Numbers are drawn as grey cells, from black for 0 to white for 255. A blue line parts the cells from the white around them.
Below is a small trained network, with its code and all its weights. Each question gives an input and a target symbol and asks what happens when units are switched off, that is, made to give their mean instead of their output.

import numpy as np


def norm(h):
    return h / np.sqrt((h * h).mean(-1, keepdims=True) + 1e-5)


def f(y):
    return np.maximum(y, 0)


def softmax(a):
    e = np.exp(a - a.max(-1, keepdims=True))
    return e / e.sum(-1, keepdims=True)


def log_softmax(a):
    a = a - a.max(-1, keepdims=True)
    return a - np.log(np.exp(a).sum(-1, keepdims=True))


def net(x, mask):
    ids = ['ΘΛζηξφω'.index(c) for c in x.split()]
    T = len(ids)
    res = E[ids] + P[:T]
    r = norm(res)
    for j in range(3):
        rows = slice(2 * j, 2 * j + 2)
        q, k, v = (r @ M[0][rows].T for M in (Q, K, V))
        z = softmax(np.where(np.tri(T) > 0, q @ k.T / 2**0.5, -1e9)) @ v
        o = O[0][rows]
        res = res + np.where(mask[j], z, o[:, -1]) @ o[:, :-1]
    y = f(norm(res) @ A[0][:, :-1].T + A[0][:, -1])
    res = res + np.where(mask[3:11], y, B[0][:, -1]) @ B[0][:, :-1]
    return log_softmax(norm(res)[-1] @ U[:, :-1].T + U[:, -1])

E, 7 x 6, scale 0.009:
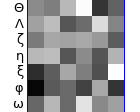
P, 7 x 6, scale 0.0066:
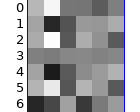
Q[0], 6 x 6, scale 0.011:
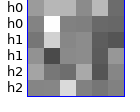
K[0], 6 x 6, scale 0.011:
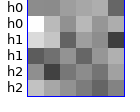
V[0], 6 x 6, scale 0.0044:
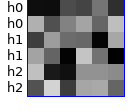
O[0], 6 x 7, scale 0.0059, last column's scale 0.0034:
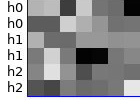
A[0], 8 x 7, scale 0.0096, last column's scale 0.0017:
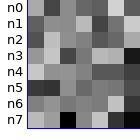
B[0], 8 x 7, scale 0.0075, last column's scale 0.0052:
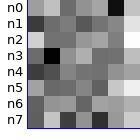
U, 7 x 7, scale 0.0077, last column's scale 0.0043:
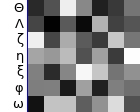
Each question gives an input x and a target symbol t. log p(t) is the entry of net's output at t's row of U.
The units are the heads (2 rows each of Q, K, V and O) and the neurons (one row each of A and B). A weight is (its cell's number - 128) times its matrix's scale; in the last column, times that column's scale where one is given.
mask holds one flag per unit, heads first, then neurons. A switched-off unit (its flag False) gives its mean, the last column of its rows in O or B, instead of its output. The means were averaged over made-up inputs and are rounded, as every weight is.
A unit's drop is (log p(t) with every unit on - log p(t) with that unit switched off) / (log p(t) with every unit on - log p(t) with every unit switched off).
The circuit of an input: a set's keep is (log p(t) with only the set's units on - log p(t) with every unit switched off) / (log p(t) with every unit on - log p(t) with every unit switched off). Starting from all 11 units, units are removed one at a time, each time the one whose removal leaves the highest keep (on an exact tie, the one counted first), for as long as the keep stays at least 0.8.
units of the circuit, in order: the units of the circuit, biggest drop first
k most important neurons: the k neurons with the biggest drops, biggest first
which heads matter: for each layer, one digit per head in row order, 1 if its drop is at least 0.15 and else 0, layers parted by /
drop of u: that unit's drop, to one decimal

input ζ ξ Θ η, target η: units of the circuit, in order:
h0, n0
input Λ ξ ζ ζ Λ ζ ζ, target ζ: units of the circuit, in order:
n5
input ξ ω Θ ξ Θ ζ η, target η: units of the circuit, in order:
n0, n7
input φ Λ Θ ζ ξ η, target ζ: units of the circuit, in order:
h0, h1, n3, n7
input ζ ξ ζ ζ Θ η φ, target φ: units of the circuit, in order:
h0, n7
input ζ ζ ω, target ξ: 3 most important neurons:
n3, n2, n7
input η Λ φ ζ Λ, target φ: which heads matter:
100
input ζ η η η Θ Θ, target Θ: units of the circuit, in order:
n1, h0
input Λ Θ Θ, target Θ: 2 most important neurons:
n1, n4
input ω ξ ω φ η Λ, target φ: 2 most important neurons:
n7, n3
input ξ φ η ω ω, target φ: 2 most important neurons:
n7, n2
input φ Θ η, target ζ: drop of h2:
0.0
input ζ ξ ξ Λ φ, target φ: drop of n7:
0.4
